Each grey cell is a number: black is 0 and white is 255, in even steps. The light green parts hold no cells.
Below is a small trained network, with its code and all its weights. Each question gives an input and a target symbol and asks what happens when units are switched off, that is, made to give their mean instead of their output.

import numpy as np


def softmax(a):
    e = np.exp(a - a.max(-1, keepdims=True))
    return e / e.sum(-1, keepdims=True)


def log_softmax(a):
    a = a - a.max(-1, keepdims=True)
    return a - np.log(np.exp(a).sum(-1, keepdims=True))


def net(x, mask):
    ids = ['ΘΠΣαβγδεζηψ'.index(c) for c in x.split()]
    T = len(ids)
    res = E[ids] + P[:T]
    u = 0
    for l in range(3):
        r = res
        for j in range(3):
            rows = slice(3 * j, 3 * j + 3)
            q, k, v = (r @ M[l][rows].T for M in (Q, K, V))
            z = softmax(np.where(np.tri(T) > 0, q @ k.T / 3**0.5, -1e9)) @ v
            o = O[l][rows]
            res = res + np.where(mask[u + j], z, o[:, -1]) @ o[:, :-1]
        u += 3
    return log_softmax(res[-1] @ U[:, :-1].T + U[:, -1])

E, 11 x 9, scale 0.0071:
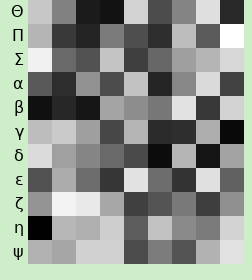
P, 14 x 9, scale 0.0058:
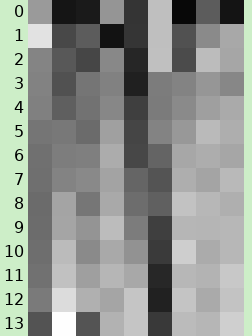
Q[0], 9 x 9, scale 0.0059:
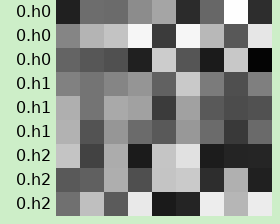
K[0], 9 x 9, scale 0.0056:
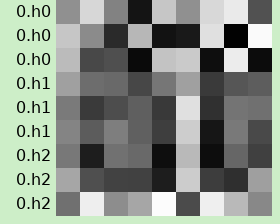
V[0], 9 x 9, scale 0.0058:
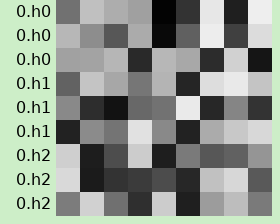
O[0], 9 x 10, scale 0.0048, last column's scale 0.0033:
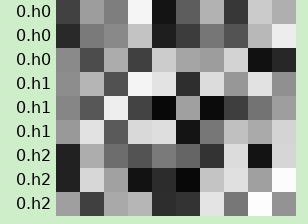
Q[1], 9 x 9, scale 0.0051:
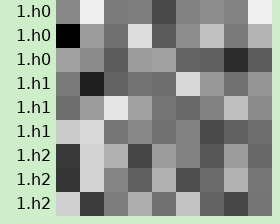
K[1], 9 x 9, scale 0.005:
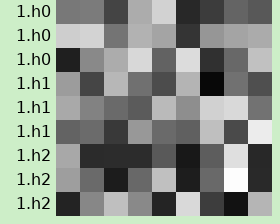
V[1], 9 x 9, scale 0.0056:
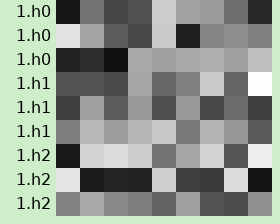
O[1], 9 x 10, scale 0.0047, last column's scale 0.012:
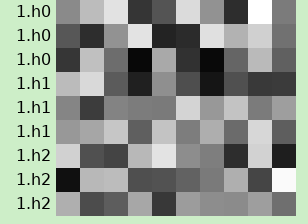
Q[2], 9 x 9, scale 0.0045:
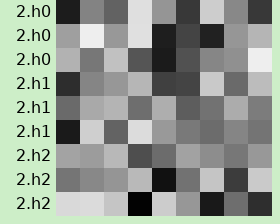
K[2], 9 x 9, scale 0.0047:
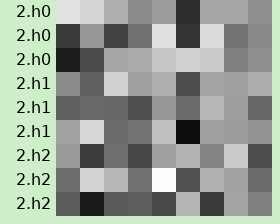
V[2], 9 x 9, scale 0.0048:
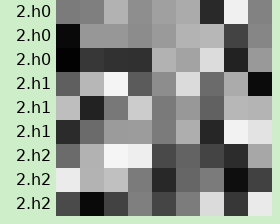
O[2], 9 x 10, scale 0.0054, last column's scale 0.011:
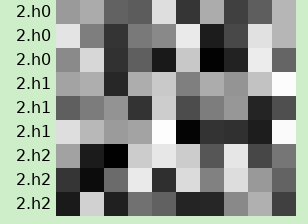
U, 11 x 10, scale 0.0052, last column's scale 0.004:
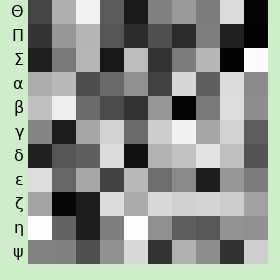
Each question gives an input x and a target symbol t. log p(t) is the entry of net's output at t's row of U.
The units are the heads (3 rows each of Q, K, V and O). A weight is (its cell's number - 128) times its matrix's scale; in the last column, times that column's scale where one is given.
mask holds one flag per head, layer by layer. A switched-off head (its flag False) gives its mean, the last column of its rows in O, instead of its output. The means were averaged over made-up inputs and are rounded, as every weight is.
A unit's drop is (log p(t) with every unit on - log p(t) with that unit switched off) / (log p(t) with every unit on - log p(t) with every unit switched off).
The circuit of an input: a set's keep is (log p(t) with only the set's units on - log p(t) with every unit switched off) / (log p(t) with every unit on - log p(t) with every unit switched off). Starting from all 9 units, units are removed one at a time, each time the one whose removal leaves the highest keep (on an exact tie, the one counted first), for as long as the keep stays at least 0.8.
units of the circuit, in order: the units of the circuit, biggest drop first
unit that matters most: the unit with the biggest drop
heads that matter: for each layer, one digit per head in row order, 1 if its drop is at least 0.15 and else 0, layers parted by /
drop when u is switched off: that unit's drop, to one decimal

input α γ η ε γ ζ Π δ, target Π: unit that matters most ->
2.h1
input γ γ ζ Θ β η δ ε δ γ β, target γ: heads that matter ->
101 / 011 / 011
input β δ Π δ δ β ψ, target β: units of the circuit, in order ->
0.h0, 1.h1
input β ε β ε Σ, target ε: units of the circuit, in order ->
0.h0, 1.h2, 2.h2
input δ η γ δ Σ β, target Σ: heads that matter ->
011 / 111 / 010
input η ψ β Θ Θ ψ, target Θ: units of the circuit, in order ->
0.h0, 1.h0, 2.h2
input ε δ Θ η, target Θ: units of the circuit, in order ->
0.h0, 2.h2
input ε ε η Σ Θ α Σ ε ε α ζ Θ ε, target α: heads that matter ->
110 / 110 / 010
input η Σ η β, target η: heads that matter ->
101 / 101 / 000
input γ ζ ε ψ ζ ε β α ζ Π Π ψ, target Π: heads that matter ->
111 / 101 / 110
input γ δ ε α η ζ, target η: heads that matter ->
111 / 111 / 000
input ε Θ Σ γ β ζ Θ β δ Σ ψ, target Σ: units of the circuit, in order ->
0.h1, 1.h0, 1.h2, 0.h0
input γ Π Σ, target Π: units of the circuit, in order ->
0.h0, 0.h2, 1.h2
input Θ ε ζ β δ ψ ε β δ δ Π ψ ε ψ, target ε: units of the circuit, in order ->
0.h2, 1.h2, 2.h1, 0.h0
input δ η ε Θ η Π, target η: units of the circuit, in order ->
1.h2, 1.h1
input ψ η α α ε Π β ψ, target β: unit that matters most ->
2.h0
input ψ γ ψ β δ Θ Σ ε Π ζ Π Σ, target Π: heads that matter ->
111 / 101 / 110
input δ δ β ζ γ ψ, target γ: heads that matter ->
100 / 101 / 001
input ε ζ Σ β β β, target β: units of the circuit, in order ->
0.h0, 2.h0, 0.h1, 1.h0
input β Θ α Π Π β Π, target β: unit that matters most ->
2.h0
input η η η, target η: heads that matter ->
001 / 000 / 000
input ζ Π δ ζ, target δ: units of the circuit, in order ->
2.h2, 0.h0
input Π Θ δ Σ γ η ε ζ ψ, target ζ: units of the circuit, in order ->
0.h2, 1.h2
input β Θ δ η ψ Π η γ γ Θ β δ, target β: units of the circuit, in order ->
2.h0, 1.h1, 0.h0
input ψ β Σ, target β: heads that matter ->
101 / 010 / 100
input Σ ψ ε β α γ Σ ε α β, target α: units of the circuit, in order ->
0.h1, 0.h0, 2.h2
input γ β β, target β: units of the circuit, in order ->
0.h1, 2.h0, 0.h0
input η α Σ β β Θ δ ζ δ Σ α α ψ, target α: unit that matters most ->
0.h1
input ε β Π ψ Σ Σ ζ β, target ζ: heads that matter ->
100 / 011 / 001
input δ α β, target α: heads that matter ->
101 / 011 / 111
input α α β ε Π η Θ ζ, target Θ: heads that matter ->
110 / 001 / 011
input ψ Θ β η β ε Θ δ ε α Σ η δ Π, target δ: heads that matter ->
111 / 110 / 111
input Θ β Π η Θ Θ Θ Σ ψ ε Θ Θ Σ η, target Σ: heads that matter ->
111 / 101 / 011
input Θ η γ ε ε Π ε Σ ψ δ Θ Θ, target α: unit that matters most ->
2.h1
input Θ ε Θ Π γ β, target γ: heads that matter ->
110 / 001 / 001
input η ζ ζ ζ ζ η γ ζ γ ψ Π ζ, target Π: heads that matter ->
110 / 100 / 110
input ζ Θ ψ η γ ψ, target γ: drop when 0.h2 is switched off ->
0.0
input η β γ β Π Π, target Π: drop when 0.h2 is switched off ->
0.2
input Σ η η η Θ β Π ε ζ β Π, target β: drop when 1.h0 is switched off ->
0.1
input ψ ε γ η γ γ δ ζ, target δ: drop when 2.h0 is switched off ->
0.2
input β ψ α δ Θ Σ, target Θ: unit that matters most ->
0.h0
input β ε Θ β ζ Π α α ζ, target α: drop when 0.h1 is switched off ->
0.0
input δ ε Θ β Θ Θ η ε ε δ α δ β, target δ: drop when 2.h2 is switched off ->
0.2
